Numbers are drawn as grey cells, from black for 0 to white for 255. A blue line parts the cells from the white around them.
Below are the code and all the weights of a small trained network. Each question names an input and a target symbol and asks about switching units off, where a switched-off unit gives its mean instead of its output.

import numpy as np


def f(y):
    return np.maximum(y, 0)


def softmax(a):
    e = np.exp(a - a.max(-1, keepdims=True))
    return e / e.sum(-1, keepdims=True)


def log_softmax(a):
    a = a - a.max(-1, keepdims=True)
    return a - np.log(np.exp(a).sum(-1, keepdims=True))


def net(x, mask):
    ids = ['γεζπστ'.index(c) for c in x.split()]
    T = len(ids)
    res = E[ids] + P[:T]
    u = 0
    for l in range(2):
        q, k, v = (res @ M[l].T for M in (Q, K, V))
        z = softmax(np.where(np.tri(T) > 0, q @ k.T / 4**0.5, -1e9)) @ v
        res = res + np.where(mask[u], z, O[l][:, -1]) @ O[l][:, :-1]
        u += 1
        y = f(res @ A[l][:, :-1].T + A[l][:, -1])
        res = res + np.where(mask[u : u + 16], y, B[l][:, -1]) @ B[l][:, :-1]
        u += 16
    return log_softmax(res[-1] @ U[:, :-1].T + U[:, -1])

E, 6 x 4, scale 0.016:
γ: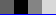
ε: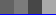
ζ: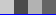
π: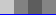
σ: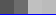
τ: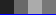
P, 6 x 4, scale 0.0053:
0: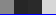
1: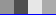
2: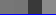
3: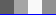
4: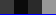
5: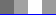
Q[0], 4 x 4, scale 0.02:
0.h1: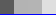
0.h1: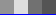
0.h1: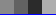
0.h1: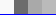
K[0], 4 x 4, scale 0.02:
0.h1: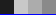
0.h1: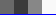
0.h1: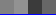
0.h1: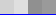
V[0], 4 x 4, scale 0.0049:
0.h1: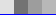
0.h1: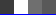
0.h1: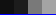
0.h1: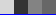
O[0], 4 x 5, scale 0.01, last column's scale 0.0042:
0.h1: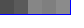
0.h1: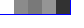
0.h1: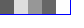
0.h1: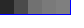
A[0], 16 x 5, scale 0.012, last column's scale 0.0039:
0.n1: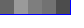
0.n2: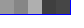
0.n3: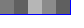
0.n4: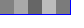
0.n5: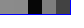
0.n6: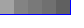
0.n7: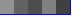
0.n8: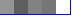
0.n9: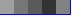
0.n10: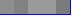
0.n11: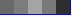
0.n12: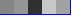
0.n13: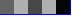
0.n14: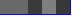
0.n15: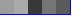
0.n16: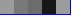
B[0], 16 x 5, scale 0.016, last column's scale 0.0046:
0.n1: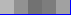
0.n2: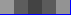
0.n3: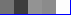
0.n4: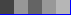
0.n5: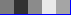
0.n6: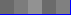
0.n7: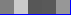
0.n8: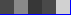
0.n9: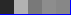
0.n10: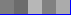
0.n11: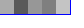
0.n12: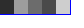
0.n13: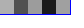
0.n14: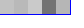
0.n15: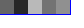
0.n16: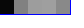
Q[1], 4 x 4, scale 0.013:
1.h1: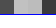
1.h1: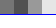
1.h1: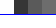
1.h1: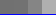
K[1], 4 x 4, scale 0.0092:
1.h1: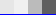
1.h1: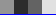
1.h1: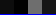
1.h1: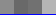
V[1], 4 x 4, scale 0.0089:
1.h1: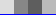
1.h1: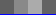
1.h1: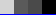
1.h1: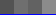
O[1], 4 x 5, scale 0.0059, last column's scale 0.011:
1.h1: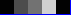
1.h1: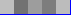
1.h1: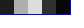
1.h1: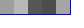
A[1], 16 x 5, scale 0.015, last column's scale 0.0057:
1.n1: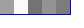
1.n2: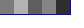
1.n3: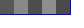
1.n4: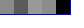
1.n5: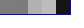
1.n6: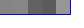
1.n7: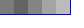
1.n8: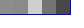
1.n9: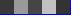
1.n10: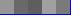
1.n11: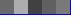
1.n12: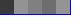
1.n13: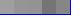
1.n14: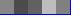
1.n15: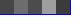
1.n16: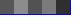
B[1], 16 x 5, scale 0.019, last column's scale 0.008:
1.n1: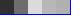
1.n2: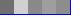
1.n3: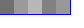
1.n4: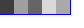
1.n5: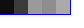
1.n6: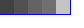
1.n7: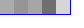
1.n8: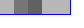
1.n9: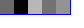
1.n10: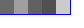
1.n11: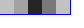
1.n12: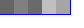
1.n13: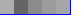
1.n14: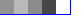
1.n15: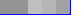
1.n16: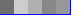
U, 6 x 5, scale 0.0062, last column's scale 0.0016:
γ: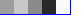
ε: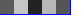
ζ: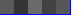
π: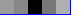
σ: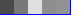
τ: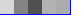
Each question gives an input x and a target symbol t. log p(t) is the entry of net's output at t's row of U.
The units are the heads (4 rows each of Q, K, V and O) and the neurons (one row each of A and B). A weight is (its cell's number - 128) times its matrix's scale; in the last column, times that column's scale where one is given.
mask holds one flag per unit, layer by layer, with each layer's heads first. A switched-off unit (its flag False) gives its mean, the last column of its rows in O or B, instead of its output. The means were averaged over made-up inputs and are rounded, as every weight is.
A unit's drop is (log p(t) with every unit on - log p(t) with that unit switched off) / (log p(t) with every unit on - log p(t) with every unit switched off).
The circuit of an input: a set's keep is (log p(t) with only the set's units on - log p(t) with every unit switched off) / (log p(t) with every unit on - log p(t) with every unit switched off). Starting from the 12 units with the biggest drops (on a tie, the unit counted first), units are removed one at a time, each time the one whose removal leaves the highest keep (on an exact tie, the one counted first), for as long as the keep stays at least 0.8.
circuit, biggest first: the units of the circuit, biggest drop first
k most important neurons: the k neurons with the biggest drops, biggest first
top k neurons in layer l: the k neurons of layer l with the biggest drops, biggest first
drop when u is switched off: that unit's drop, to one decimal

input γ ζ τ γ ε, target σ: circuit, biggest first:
(0.n12; 1.h1; 1.n15)
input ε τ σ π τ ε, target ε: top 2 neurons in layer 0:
(0.n13; 0.n12)
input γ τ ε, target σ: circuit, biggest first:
(0.n5; 0.n12; 1.n15)
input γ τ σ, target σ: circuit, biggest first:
(0.h1; 1.n1; 0.n3)
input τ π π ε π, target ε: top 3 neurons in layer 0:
(0.n14; 0.n7; 0.n3)
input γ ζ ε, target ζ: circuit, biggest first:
(0.n13; 1.n6)
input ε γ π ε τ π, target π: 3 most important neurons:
(0.n8; 1.n11; 0.n14)
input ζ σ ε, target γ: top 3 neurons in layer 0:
(0.n5; 0.n13; 0.n15)
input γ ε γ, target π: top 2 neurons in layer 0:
(0.n12; 0.n14)
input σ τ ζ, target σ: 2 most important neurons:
(0.n16; 0.n8)
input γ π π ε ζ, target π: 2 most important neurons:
(0.n12; 0.n8)
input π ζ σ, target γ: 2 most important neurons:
(0.n12; 1.n14)
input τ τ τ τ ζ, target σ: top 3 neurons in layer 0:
(0.n16; 0.n8; 0.n1)
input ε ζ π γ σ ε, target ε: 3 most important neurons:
(1.n11; 0.n13; 1.n1)
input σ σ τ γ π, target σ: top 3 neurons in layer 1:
(1.n9; 1.n15; 1.n3)
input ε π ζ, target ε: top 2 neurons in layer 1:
(1.n12; 1.n11)
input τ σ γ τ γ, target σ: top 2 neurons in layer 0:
(0.n12; 0.n8)
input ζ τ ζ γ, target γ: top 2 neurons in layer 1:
(1.n14; 1.n7)
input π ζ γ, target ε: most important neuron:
(0.n12)
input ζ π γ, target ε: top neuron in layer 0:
(0.n14)
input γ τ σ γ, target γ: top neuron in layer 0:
(0.n14)
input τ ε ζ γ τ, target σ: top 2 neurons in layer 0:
(0.n3; 0.n8)
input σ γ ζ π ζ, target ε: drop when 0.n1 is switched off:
-0.1
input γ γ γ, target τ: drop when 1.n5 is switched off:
0.2
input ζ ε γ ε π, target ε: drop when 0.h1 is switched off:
0.2
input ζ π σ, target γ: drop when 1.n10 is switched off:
0.1
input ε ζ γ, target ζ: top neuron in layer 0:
(0.n12)
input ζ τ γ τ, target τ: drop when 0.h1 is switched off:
0.0
